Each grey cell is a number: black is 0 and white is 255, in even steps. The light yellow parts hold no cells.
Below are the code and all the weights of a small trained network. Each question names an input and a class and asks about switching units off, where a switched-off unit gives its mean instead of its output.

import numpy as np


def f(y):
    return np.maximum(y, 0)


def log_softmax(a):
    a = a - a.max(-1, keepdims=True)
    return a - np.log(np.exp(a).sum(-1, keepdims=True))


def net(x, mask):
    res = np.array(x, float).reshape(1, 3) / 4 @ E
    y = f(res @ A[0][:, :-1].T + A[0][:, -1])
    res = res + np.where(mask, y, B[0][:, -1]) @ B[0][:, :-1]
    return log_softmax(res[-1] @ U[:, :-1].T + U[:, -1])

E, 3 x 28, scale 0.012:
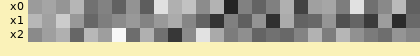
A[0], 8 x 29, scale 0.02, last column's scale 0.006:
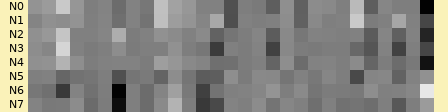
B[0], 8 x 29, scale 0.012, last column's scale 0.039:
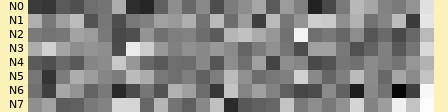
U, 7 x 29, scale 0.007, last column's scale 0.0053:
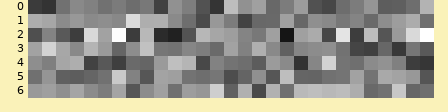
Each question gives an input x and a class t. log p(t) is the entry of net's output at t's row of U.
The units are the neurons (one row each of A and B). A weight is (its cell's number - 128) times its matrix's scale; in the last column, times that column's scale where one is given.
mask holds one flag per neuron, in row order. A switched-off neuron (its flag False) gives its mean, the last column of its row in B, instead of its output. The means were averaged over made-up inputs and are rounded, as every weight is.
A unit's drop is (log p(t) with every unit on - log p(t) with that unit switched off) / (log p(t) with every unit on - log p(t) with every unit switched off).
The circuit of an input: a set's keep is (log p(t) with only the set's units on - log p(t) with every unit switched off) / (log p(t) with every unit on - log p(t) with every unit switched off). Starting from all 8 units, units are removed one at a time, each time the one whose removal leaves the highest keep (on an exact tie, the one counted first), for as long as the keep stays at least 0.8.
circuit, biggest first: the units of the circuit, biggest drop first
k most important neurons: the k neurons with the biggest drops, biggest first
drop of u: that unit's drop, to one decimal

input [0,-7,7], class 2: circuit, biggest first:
N1, N6
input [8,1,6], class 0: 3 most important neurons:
N0, N7, N4
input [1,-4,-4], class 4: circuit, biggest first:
N0
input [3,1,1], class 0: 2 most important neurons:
N7, N3
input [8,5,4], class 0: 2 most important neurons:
N0, N7
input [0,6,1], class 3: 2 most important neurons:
N3, N2
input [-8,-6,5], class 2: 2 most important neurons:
N6, N1
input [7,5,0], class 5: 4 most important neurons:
N0, N6, N1, N5
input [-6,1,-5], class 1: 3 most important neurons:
N7, N0, N2
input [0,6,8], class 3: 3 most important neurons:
N3, N6, N5
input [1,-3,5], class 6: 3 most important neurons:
N6, N0, N4
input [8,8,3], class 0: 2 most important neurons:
N0, N2
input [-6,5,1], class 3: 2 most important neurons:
N7, N2
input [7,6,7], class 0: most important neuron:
N0
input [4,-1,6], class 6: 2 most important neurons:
N6, N1
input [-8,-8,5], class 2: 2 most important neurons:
N6, N1
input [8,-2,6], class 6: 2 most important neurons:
N1, N6
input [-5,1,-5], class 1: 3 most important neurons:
N7, N0, N2
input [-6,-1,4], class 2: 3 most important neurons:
N6, N1, N3
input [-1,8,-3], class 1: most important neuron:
N3
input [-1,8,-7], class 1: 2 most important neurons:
N7, N3
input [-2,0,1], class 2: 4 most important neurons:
N6, N1, N3, N7
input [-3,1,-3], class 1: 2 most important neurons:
N0, N7
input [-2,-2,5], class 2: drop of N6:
0.8
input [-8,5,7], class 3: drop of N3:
0.0
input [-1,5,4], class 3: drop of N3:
0.5
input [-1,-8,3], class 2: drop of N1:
1.2
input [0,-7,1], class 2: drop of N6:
0.8
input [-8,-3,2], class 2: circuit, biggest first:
N6
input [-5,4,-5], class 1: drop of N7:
0.4
